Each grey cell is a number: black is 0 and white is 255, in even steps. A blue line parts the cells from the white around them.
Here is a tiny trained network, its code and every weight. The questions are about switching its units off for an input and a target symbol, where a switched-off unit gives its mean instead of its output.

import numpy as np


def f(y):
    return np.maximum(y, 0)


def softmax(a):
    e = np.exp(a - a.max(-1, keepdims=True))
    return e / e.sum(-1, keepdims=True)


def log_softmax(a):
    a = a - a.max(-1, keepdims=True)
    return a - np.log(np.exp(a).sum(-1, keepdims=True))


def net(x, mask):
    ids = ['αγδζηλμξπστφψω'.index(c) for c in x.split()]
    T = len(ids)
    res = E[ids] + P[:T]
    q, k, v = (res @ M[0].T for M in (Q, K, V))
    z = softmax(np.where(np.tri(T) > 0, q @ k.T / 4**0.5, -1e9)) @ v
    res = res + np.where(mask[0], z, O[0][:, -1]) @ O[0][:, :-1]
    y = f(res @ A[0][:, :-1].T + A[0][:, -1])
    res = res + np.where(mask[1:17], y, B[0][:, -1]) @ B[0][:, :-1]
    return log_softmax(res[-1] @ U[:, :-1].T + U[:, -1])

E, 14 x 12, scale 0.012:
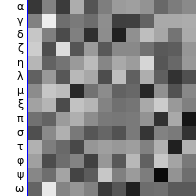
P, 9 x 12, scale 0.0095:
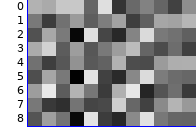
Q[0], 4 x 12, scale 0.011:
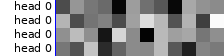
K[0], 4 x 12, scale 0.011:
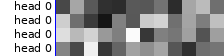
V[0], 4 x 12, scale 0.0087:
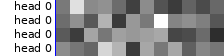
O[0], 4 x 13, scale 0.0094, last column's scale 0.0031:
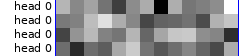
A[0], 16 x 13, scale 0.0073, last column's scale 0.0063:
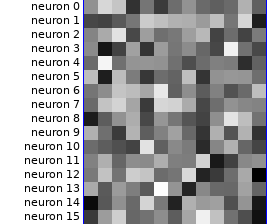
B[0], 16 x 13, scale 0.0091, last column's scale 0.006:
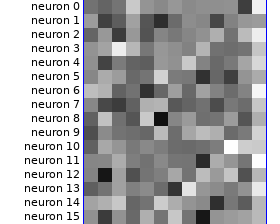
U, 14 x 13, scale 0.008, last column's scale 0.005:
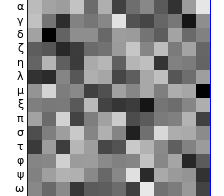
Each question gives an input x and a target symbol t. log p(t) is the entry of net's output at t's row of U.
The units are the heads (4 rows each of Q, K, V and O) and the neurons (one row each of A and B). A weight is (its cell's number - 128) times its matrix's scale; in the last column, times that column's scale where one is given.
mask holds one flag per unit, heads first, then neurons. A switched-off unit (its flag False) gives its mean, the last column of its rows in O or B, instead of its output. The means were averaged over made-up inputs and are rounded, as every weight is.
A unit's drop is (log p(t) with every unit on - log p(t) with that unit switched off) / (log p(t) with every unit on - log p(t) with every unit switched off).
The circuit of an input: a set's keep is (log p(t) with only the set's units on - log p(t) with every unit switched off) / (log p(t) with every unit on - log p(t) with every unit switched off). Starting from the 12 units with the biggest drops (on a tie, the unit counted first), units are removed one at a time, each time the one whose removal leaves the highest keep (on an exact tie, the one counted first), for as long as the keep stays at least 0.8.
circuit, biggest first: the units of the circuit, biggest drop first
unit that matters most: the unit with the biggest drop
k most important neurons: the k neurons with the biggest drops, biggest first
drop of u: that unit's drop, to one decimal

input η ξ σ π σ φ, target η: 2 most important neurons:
[neuron 14; neuron 11]
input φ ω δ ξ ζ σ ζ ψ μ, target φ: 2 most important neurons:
[neuron 12; neuron 0]
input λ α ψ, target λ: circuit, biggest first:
[head 0; neuron 13; neuron 11]
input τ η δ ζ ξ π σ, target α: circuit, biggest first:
[head 0]
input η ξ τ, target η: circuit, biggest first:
[head 0; neuron 14]
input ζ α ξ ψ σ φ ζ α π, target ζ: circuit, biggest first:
[head 0; neuron 2; neuron 15]
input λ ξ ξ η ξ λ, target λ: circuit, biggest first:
[head 0; neuron 6]
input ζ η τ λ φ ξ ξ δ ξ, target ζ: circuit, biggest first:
[head 0; neuron 15]
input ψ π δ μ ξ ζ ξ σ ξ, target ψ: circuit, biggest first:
[head 0; neuron 15]
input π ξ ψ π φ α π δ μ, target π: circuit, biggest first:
[head 0; neuron 15; neuron 14]
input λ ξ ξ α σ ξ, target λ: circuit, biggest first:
[head 0; neuron 6]
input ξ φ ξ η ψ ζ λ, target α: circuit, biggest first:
[head 0; neuron 13; neuron 6]
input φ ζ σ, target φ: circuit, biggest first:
[head 0; neuron 12; neuron 14]
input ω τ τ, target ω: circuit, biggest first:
[head 0]
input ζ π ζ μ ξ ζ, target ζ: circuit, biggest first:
[head 0; neuron 2]
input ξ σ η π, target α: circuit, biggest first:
[neuron 6; head 0]
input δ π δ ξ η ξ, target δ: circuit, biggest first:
[head 0; neuron 12]
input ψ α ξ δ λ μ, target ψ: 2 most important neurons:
[neuron 15; neuron 0]
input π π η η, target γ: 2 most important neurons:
[neuron 13; neuron 6]
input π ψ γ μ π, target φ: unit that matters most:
neuron 3
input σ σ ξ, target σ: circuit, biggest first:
[head 0; neuron 15; neuron 6]
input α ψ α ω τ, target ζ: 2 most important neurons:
[neuron 9; neuron 3]
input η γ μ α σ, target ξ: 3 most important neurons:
[neuron 8; neuron 7; neuron 9]
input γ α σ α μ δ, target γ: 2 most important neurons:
[neuron 0; neuron 13]
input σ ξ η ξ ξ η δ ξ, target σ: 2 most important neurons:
[neuron 10; neuron 3]
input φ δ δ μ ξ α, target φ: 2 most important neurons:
[neuron 12; neuron 14]
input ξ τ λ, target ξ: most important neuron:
[neuron 11]
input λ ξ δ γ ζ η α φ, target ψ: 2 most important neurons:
[neuron 5; neuron 8]
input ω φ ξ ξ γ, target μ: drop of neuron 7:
0.1
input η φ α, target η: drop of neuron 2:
0.0
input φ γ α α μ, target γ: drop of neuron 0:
0.4
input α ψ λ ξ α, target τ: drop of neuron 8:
0.4
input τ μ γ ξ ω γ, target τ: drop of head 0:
0.7
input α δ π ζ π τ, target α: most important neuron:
[neuron 14]
